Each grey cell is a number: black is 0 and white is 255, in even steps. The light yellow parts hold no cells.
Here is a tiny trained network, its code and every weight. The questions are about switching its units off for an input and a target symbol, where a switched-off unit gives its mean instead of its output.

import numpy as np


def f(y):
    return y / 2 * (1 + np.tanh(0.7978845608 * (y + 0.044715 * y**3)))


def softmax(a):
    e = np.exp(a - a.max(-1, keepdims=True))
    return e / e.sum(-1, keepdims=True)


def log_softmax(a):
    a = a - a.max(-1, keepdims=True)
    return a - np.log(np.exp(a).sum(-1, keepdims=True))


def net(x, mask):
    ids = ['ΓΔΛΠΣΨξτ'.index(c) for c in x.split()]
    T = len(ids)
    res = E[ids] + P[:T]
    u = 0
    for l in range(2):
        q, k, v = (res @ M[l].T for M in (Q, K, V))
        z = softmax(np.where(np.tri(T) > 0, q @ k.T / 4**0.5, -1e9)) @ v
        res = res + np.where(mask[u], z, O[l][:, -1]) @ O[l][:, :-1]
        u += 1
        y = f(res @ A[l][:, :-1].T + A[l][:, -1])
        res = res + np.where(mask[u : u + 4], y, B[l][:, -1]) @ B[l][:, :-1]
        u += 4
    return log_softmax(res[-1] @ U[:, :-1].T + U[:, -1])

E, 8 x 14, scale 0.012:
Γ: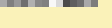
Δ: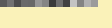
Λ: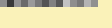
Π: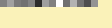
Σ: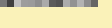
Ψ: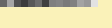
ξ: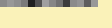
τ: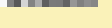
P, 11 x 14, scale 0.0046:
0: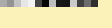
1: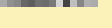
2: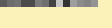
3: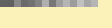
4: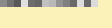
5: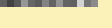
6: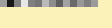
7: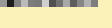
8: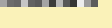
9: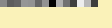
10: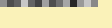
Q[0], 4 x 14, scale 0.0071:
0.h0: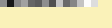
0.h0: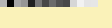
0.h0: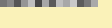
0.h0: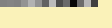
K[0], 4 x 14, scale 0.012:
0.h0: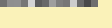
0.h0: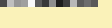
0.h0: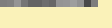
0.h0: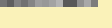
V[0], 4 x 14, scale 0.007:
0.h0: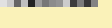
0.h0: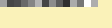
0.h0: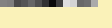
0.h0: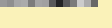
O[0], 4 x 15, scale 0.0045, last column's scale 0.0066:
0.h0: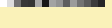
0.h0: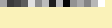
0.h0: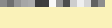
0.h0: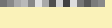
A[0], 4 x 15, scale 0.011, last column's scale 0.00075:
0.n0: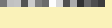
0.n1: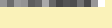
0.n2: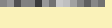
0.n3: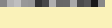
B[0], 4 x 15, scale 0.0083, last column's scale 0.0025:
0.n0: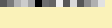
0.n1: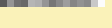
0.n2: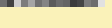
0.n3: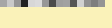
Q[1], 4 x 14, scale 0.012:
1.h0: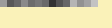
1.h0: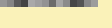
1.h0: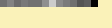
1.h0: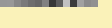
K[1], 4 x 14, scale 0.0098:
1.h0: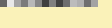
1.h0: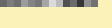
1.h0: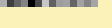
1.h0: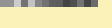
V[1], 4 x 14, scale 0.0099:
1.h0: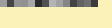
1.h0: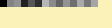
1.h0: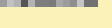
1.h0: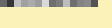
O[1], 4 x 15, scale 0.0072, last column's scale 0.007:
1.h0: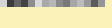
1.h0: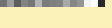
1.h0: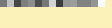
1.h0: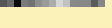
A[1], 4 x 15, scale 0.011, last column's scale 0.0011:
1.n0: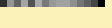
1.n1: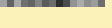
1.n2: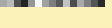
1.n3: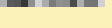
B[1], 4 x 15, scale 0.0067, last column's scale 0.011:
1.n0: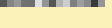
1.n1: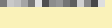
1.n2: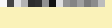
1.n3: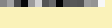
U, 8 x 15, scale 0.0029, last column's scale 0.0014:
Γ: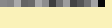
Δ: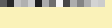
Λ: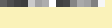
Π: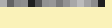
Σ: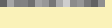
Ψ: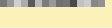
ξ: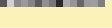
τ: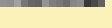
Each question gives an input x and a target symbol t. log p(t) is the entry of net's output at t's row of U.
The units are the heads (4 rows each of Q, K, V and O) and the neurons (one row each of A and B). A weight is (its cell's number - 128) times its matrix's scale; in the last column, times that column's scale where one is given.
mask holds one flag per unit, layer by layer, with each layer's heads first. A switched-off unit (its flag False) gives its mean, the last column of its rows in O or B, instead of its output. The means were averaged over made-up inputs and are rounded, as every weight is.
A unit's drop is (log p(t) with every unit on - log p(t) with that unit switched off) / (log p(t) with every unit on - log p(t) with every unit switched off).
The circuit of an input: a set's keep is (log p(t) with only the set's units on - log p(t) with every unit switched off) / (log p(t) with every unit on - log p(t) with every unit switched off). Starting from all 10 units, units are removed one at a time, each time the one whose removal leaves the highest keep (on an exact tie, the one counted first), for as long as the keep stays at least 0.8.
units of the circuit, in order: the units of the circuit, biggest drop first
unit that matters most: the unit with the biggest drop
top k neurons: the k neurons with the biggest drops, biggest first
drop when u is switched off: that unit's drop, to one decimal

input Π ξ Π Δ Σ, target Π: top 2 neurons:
[1.n2 0.n3]
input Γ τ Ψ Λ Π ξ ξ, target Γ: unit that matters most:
0.h0
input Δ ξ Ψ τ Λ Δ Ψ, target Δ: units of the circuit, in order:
[0.h0 1.n3]
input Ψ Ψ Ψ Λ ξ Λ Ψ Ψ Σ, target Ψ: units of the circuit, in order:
[1.h0 1.n1 0.h0]
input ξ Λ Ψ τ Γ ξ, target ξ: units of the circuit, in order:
[1.h0 0.n3 0.n1 0.h0]
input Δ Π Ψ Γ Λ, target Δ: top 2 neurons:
[1.n3 1.n1]
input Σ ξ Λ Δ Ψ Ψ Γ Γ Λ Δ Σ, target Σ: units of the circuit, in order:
[1.h0 1.n0 0.h0]
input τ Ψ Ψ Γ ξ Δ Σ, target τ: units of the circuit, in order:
[1.h0 0.h0]
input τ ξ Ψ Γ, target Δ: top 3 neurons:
[0.n0 1.n3 1.n1]
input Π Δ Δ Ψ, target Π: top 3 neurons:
[1.n2 0.n3 0.n0]
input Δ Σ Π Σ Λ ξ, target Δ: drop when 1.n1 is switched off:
0.1
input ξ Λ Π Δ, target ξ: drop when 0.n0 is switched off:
0.0
